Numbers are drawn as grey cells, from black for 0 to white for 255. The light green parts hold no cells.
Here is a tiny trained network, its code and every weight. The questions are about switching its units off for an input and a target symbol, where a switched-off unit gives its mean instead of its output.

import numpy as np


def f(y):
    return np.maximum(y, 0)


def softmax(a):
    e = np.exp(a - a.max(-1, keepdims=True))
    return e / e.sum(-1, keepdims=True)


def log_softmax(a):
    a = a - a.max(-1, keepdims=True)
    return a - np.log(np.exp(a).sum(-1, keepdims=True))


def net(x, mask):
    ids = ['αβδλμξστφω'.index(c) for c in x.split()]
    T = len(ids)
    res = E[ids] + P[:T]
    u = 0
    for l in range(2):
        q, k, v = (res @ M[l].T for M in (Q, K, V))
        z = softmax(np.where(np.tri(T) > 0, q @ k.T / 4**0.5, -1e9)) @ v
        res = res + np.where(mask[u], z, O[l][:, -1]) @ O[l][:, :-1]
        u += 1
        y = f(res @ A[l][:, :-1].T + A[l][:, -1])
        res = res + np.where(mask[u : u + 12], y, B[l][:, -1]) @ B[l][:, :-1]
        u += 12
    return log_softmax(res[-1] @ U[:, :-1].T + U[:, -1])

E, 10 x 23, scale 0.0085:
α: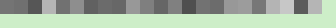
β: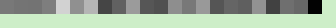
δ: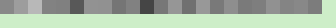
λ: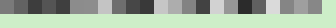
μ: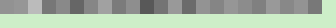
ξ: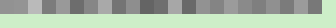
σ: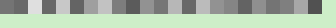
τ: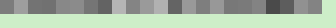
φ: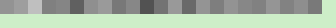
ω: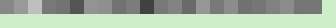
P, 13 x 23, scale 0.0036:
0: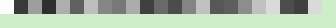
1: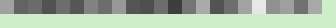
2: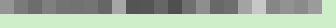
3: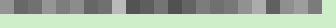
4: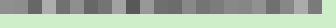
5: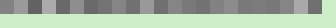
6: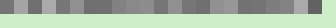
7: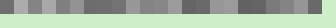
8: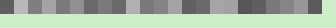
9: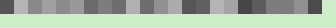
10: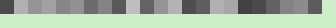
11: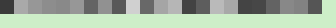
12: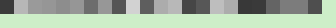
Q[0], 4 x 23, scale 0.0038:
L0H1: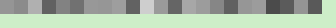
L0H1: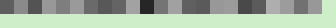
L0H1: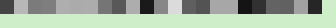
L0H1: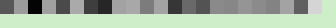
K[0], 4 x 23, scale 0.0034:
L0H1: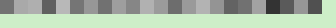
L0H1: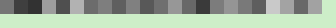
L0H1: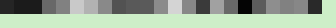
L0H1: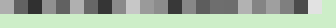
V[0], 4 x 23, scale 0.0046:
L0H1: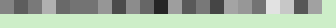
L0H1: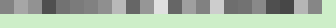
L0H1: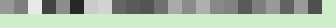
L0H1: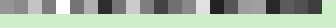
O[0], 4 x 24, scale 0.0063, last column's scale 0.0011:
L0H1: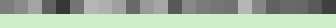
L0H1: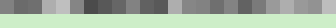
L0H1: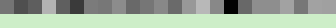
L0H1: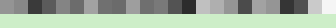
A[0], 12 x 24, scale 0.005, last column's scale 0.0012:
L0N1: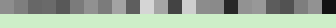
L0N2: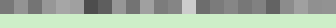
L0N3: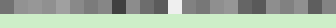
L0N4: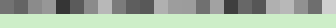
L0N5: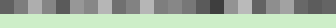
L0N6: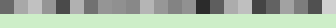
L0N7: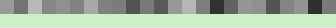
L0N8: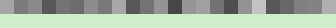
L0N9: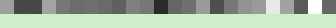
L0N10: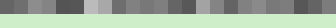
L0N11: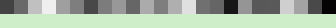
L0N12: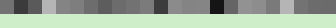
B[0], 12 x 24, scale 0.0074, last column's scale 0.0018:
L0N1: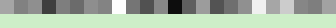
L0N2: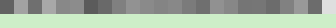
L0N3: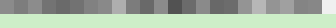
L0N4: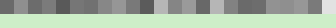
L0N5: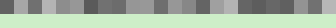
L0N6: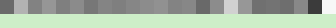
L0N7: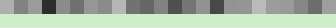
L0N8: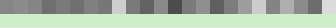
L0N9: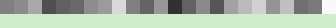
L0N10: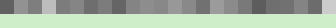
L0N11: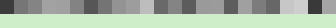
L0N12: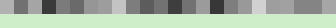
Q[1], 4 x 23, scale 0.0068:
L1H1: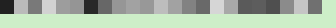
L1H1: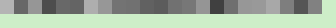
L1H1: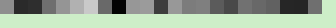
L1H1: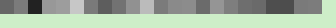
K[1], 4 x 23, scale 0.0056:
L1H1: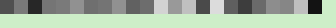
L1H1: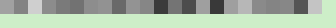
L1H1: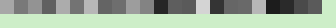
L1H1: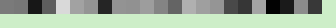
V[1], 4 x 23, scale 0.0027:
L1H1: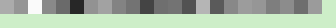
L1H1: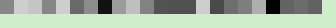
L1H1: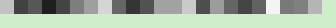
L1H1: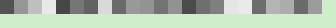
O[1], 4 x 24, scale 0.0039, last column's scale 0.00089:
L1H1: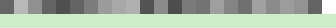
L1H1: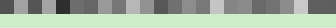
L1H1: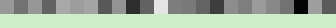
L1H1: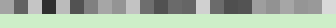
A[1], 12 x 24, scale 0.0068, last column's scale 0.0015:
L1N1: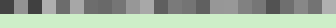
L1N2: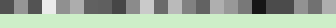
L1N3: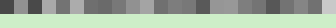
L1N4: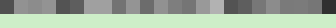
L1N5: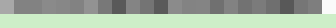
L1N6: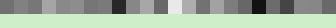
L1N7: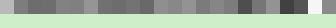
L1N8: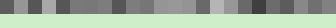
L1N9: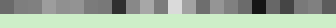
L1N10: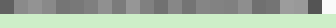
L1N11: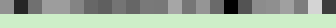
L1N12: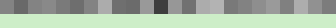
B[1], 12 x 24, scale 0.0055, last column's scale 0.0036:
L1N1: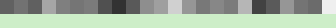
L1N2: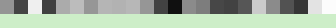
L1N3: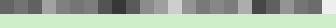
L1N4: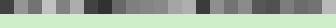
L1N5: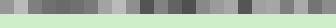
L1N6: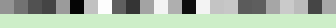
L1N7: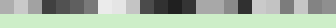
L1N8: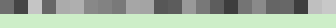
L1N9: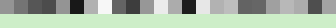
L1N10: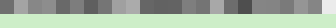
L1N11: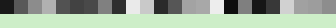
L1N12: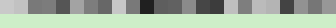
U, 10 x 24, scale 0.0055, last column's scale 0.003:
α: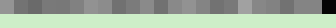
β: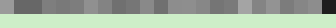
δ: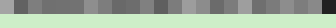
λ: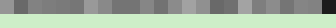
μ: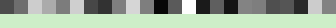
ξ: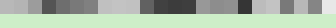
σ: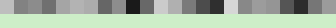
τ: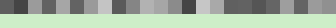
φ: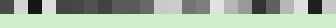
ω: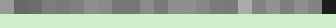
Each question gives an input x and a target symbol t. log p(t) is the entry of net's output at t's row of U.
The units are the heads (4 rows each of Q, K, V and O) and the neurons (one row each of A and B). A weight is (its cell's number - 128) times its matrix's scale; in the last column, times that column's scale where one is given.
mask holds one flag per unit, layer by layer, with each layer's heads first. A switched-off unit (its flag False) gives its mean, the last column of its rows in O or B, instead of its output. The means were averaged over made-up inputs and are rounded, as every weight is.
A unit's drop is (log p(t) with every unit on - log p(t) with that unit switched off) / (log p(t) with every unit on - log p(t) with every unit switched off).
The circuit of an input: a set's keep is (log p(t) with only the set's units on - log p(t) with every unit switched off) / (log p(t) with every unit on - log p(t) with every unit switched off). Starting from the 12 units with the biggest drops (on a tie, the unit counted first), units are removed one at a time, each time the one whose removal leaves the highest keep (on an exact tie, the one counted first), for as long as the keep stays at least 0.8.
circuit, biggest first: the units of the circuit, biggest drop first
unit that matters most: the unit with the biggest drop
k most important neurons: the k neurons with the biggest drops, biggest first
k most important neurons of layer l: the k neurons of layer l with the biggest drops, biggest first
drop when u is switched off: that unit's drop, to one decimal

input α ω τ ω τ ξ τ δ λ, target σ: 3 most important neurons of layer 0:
L0N6; L0N4; L0N3
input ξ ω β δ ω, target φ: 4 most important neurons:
L1N2; L1N4; L0N10; L1N8
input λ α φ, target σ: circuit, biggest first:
L1H1; L0H1; L0N4
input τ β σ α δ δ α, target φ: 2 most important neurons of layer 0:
L0N9; L0N5
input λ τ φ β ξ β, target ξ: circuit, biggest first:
L0N12; L0N7; L1N1
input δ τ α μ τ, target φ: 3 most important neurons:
L0N1; L1N2; L0N2
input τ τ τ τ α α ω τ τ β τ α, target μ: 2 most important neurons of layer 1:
L1N2; L1N8
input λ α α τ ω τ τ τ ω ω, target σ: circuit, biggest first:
L1H1; L0N4; L0H1
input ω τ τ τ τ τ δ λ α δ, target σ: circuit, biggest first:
L1H1; L0N4
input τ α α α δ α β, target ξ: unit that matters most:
L0N7
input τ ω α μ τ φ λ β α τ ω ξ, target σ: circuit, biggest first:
L1H1; L0N4
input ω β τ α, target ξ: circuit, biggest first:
L0N9; L1H1
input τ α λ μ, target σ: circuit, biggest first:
L1H1; L0H1; L0N4
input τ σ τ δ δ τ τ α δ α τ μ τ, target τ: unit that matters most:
L1N2
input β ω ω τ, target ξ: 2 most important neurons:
L0N1; L0N8
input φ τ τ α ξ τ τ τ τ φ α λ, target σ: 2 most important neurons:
L0N3; L0N4
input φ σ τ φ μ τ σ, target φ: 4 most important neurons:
L1N2; L1N4; L1N8; L0N9
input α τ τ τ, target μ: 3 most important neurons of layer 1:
L1N2; L1N8; L1N9
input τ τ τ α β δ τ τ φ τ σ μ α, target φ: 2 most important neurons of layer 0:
L0N9; L0N3
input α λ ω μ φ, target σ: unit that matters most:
L1H1
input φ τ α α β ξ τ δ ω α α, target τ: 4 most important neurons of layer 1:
L1N2; L1N6; L1N9; L1N8
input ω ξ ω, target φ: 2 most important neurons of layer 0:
L0N10; L0N4
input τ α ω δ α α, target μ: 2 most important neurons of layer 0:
L0N5; L0N6
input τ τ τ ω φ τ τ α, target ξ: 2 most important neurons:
L0N9; L0N12
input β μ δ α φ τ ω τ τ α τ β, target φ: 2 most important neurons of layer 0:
L0N3; L0N7
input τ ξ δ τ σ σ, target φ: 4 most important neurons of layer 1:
L1N2; L1N4; L1N8; L1N11
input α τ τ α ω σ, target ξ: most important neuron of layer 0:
L0N7
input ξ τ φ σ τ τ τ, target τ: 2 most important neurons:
L1N2; L1N6
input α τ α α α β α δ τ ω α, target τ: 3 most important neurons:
L1N2; L0N5; L1N6
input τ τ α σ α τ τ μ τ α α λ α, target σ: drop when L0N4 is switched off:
0.2
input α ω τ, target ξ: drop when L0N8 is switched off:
0.2
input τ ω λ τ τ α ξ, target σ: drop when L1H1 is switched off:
1.3
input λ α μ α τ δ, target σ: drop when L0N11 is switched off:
-0.2
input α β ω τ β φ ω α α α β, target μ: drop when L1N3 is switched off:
-0.1
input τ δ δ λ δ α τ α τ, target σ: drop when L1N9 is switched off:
0.0
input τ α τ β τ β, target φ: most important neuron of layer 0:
L0N12
